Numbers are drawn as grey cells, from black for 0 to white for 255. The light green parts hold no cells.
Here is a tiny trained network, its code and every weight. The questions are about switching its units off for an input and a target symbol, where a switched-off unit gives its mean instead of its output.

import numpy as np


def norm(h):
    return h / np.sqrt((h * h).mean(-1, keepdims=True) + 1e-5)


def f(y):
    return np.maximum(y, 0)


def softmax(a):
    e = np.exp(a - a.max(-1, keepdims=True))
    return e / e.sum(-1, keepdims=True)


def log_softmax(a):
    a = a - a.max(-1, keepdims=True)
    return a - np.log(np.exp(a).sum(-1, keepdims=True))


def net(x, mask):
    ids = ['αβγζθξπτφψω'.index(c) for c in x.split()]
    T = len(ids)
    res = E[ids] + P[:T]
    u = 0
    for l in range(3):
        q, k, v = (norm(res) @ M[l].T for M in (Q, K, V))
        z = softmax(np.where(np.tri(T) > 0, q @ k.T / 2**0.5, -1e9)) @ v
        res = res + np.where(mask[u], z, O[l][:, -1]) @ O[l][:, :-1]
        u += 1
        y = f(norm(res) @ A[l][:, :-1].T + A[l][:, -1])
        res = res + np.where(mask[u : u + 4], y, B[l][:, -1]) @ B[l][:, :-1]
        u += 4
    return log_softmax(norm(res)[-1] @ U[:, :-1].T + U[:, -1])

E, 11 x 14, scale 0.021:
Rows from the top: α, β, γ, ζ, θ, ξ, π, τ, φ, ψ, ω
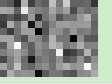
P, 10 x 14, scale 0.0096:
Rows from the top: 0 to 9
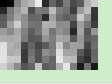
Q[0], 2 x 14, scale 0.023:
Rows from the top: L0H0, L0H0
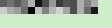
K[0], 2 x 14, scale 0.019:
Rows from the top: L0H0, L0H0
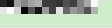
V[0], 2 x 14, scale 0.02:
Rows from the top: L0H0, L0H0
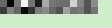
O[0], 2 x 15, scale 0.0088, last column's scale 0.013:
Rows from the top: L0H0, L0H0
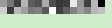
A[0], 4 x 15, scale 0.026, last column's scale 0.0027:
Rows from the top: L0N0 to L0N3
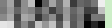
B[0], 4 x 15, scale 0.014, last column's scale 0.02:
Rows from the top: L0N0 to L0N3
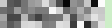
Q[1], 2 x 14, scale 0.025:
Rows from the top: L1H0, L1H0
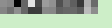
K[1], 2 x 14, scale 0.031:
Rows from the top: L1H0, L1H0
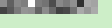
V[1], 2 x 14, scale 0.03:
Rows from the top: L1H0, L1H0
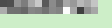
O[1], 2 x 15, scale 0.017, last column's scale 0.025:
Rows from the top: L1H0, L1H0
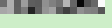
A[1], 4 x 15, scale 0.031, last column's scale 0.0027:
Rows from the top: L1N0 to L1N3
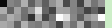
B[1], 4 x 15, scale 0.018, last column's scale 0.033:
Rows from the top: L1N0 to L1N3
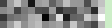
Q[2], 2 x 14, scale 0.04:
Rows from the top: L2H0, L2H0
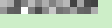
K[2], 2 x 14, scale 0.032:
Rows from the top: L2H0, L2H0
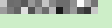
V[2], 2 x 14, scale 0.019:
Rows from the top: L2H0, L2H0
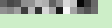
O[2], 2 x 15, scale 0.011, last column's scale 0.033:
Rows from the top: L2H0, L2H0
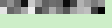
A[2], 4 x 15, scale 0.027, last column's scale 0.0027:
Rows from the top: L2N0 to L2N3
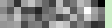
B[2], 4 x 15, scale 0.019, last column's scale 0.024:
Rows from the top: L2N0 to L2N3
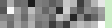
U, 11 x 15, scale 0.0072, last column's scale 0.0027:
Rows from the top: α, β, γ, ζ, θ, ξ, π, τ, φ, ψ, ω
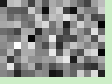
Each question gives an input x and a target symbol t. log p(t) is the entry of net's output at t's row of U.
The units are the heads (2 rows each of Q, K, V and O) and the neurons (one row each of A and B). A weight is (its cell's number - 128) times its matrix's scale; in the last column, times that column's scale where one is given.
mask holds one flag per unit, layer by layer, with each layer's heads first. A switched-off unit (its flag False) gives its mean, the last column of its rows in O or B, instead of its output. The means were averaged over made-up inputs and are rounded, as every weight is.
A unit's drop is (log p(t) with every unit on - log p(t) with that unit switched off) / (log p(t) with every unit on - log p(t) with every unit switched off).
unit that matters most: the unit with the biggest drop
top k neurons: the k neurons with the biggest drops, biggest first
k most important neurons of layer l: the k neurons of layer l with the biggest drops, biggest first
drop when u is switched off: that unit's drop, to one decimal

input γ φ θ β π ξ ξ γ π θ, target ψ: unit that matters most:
L1N2
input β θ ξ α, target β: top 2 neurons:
(L2N3; L0N3)
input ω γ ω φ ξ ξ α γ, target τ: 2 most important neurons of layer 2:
(L2N1; L2N3)
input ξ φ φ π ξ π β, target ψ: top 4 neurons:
(L0N0; L1N2; L2N0; L1N1)
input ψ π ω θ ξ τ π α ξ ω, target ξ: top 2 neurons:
(L0N0; L1N2)
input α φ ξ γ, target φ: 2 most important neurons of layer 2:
(L2N2; L2N3)
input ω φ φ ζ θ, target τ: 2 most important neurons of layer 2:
(L2N1; L2N3)
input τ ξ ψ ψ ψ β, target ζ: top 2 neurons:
(L0N0; L2N3)
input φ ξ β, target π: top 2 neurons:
(L1N3; L1N2)
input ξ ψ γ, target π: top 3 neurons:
(L1N2; L0N3; L2N3)
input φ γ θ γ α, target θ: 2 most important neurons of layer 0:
(L0N1; L0N2)
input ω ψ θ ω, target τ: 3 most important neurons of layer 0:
(L0N2; L0N1; L0N3)
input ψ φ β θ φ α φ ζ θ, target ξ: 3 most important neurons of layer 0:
(L0N0; L0N3; L0N1)
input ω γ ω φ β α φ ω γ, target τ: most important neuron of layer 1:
(L1N2)
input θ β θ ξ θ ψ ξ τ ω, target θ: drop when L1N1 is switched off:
0.0
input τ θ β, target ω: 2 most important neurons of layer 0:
(L0N0; L0N2)
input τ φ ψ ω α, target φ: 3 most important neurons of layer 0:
(L0N3; L0N2; L0N0)
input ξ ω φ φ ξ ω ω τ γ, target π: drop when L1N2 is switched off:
0.3
